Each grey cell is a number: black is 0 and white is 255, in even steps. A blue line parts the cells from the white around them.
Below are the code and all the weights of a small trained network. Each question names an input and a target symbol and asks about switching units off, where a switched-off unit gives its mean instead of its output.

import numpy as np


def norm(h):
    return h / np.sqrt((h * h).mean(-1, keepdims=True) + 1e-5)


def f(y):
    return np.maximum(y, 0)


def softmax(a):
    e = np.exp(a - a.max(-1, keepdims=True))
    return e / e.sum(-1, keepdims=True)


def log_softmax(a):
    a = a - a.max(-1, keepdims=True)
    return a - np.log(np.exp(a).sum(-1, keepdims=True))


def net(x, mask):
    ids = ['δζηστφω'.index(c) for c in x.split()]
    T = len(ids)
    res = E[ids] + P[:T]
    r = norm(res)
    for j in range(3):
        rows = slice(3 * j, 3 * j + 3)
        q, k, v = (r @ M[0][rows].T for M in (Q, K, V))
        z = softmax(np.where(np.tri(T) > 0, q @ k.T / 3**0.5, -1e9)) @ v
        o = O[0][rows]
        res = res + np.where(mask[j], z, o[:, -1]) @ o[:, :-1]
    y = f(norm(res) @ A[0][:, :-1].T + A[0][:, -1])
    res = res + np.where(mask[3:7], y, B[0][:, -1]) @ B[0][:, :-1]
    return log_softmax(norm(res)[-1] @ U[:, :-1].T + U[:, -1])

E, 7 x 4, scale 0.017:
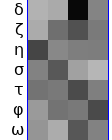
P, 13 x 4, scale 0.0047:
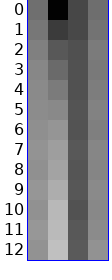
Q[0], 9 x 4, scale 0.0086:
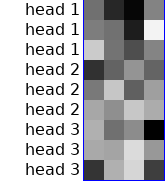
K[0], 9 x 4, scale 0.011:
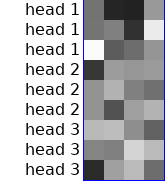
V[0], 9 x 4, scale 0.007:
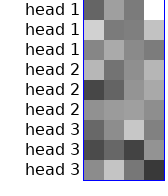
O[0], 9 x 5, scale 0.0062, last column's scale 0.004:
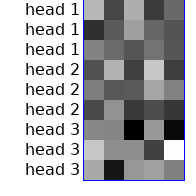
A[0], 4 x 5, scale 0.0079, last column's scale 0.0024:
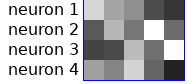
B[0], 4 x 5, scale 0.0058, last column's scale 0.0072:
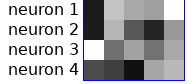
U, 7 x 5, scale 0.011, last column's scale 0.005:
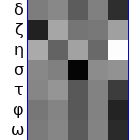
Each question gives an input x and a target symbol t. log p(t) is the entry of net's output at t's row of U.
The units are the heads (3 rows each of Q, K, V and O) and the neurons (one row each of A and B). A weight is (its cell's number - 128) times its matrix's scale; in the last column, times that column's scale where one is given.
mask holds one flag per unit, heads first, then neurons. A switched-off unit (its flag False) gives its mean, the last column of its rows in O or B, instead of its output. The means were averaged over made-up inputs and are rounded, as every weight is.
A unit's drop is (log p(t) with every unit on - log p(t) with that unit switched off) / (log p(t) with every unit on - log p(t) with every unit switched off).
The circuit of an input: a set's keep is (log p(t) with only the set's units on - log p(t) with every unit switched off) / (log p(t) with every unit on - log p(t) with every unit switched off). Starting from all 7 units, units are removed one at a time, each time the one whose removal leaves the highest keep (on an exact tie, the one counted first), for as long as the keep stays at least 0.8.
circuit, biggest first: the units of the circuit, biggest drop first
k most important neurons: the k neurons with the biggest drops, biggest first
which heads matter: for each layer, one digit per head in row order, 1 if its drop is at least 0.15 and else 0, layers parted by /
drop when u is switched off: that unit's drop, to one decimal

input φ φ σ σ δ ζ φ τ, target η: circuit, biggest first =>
[head 1; head 3; neuron 3]
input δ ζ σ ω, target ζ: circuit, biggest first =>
[head 1; neuron 1]
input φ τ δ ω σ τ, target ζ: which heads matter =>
011
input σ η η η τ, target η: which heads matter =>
110
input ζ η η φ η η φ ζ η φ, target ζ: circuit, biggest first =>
[head 1; head 3]
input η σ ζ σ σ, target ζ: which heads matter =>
011
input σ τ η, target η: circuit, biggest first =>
[neuron 3]
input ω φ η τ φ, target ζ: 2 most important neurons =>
[neuron 1; neuron 4]
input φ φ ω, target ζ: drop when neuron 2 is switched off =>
-0.1
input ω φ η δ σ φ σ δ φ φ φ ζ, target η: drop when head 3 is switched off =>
1.2
